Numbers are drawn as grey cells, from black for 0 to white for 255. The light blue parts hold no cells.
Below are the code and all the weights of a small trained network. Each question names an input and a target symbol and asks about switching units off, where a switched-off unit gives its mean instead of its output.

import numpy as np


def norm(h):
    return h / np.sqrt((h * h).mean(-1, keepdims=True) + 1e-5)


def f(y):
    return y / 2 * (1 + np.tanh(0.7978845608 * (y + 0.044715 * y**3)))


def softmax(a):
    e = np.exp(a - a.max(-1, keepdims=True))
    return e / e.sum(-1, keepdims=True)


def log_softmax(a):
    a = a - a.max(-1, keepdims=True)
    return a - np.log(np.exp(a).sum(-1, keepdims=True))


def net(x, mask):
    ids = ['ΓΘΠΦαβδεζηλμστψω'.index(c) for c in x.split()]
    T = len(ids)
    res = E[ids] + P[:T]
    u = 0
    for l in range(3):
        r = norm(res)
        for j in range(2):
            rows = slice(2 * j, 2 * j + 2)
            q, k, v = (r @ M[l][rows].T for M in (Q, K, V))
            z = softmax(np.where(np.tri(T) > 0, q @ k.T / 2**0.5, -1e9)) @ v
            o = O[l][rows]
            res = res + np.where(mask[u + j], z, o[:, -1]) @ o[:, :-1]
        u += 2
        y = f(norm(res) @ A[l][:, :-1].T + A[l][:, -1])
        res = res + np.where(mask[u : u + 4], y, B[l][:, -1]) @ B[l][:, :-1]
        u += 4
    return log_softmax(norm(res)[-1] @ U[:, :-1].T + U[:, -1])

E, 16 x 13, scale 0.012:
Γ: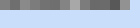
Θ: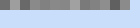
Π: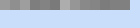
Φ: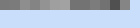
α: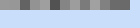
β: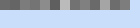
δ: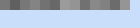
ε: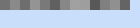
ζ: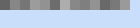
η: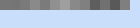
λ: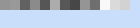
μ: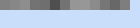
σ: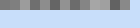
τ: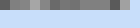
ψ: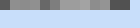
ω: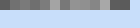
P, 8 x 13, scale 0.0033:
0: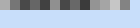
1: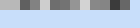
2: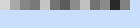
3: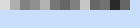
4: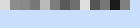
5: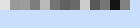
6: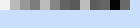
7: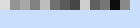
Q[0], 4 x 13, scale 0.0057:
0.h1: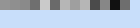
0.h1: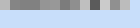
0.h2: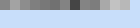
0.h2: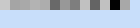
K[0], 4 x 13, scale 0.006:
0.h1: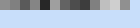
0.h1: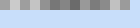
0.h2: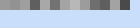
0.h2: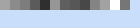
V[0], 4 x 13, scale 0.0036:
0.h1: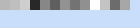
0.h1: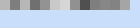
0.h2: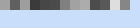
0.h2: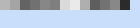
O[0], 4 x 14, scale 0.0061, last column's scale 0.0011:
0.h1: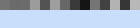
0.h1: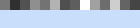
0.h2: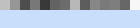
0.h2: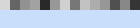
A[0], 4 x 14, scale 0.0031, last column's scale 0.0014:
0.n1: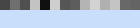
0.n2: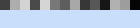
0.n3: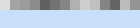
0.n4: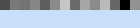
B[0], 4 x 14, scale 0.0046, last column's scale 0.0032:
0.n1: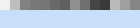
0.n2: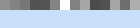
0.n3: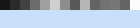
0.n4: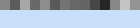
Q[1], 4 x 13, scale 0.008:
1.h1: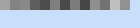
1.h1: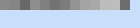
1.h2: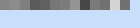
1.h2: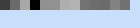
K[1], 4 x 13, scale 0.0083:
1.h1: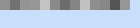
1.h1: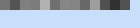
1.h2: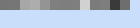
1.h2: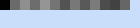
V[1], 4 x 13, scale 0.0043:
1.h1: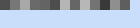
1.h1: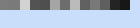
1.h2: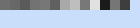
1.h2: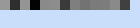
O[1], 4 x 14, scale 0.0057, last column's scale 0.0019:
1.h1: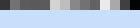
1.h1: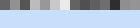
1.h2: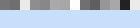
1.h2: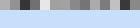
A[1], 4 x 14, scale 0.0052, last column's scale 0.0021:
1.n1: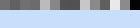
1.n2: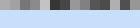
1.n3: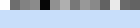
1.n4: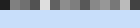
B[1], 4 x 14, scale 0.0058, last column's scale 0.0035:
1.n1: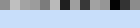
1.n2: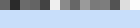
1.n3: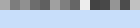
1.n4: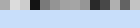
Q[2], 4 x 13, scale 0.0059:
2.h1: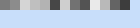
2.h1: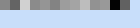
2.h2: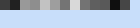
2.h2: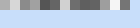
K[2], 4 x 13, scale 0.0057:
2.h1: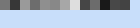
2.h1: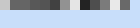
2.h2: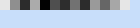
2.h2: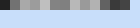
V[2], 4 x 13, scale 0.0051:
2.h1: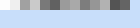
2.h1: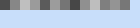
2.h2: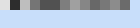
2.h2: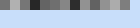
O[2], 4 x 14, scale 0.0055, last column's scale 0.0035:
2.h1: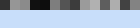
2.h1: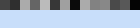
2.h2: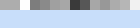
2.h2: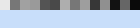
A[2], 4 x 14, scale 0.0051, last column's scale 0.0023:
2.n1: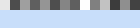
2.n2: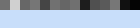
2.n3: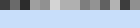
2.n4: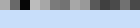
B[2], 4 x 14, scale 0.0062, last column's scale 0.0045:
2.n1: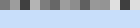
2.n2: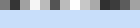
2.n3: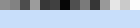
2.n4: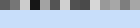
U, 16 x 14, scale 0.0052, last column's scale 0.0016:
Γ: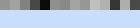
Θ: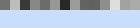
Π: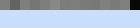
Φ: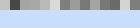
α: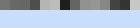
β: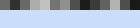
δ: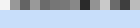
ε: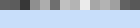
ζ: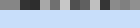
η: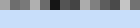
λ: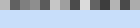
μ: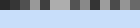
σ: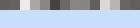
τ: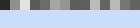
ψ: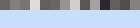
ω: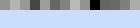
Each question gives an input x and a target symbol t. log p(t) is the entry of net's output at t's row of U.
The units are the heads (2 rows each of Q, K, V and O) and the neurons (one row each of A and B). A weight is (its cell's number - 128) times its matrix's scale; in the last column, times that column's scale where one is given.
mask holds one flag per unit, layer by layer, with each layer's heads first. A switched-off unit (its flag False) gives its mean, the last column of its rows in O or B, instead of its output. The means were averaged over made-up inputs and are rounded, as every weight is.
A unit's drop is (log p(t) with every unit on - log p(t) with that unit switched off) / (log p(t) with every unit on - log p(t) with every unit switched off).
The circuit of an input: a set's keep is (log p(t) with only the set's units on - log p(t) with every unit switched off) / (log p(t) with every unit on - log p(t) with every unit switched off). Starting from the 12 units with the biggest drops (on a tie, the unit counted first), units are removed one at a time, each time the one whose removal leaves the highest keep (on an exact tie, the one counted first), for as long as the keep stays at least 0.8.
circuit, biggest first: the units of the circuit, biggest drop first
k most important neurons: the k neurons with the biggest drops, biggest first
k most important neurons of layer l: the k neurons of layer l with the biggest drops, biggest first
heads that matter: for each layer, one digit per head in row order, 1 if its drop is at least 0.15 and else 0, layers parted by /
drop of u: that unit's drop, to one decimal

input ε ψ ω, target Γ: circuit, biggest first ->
[0.h1 0.h2]
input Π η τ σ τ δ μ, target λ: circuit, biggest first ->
[0.h1 1.n3]
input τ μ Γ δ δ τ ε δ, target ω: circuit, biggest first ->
[0.h2 1.n4 2.h2]
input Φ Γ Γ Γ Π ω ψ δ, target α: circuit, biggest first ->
[0.h1 1.n1 0.h2]
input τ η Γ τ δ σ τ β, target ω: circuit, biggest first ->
[1.n4 0.h2 2.h2]
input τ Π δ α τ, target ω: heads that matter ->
01 / 00 / 00
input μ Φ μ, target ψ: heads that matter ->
10 / 10 / 00
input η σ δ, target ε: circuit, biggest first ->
[0.h1 2.n1]
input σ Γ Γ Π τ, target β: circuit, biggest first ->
[0.h1 2.h1]
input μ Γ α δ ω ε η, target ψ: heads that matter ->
10 / 00 / 00
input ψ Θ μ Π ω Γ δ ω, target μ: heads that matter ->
01 / 10 / 00
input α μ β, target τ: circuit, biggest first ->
[2.h2 2.h1 1.h2]
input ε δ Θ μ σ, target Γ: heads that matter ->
11 / 00 / 10
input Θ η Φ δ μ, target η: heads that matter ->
01 / 11 / 00
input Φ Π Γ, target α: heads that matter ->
10 / 00 / 00
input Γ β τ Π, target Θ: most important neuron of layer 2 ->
[2.n3]
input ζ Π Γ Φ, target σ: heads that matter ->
00 / 11 / 00
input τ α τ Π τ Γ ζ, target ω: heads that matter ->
01 / 00 / 00
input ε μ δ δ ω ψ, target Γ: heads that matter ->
11 / 00 / 10
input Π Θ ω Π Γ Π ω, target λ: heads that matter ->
11 / 00 / 00
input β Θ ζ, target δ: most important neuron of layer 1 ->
[1.n1]
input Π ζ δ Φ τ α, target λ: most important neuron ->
[1.n3]
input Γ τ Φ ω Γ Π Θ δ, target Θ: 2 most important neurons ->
[2.n3 1.n2]
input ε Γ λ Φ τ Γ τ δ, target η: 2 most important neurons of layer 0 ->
[0.n3 0.n2]
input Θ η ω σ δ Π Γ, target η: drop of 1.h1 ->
0.2
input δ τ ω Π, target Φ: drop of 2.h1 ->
0.2
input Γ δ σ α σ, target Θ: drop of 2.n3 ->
0.2
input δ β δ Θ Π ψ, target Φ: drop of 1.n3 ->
0.0
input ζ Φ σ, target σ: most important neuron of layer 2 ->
[2.n1]
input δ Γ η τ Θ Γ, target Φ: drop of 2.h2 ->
0.1
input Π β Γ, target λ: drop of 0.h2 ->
0.1
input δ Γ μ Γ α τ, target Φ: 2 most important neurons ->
[1.n2 2.n3]
